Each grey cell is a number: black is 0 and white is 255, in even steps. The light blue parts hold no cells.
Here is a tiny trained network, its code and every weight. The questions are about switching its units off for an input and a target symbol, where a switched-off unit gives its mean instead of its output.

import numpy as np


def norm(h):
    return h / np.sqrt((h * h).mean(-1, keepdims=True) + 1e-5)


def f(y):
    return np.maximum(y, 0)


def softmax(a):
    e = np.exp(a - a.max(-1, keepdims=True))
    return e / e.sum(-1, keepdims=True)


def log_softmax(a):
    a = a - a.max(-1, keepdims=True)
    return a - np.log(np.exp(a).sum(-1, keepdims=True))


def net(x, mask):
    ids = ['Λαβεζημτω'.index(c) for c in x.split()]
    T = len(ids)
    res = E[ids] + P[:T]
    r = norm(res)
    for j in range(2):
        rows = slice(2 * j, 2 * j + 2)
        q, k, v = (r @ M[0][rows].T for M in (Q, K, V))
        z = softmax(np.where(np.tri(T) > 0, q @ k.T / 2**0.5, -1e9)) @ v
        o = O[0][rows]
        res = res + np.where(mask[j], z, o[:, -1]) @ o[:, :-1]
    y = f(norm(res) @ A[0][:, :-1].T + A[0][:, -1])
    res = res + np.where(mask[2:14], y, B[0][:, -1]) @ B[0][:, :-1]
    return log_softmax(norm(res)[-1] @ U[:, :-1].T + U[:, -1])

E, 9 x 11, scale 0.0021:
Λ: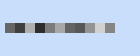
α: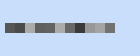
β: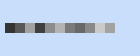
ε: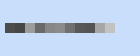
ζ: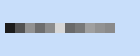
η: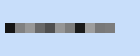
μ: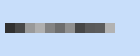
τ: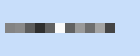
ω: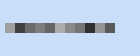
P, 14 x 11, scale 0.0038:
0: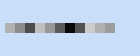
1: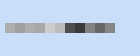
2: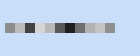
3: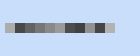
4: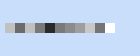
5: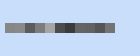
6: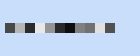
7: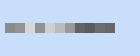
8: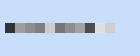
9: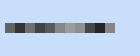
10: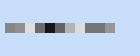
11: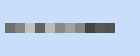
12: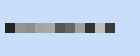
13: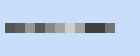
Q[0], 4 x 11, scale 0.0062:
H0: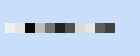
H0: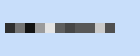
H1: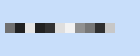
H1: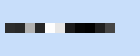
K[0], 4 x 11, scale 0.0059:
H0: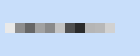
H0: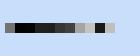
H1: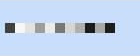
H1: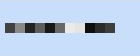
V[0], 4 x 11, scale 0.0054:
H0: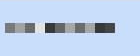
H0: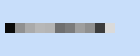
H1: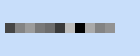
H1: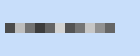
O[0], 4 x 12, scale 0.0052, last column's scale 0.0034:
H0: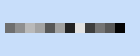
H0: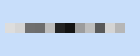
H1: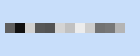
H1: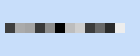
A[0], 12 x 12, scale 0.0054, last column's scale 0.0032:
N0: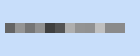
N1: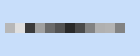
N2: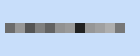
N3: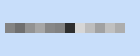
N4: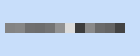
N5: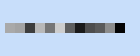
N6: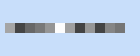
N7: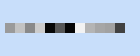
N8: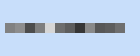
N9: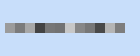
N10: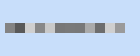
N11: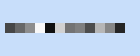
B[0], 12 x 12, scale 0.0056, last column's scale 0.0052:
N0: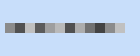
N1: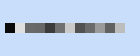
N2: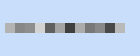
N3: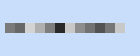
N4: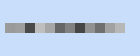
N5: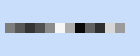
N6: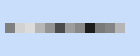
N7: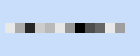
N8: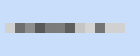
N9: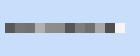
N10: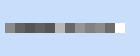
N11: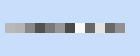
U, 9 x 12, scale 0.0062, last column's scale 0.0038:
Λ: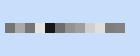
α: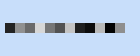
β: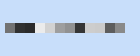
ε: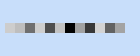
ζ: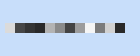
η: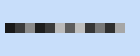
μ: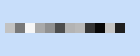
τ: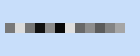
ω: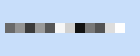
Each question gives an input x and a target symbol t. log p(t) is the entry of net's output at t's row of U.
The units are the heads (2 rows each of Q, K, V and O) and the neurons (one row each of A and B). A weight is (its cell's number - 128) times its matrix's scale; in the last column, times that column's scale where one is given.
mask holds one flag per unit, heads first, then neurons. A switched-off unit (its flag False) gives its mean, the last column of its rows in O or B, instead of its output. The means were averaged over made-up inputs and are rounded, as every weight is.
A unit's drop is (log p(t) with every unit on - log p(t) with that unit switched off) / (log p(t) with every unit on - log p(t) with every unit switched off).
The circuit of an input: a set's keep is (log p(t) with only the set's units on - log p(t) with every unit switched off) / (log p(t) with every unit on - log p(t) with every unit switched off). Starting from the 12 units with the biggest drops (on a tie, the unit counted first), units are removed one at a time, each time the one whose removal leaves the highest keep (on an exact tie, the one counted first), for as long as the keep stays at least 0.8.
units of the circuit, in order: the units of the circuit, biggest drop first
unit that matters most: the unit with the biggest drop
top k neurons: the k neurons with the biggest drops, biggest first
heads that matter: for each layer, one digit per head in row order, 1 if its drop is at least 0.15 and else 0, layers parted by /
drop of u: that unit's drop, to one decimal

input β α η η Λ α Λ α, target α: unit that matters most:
N6
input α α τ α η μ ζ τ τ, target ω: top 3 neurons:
(N7, N1, N6)
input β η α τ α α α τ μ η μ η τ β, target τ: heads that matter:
01
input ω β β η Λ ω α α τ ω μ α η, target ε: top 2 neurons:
(N11, N2)
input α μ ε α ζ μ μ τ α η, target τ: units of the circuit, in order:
(H1, N8)
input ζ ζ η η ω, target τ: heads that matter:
11
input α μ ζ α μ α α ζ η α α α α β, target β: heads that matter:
10
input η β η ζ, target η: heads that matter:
01
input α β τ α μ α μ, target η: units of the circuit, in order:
(N0, H1)
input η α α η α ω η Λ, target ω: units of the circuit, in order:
(H1, N5)
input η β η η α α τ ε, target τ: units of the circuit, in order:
(H1, N8, N1)
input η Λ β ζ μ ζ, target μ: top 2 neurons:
(N3, N6)
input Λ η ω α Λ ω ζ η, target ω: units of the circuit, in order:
(H1, N5)
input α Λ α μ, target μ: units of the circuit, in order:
(N6)
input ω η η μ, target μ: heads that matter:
11
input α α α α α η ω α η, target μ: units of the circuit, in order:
(H0, N3)
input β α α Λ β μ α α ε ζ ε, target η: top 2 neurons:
(N9, N8)
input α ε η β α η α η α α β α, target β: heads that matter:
10
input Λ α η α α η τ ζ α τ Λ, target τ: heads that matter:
10
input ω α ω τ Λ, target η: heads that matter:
00
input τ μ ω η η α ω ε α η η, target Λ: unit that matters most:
H0
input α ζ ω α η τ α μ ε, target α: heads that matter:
11
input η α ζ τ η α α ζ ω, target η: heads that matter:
00
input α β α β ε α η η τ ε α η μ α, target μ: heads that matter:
11
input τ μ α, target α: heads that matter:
11
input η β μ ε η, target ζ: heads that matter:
11
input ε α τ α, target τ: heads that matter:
01
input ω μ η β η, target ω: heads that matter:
10
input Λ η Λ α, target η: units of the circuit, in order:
(H1)
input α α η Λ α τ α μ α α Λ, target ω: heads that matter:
10
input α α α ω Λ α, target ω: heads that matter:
01
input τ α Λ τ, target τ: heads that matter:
01
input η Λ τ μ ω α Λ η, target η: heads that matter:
11
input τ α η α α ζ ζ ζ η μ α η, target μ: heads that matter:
11
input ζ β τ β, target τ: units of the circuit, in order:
(H1)
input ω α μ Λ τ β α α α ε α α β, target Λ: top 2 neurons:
(N1, N2)
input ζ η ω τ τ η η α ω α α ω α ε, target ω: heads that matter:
01
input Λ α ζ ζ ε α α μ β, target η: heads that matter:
00
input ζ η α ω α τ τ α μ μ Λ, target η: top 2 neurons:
(N9, N8)
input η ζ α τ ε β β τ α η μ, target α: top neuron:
(N8)
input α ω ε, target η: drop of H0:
0.3
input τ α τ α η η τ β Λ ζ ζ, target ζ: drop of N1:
0.2
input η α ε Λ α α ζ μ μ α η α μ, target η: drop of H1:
0.2
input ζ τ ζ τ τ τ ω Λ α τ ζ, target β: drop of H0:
0.8
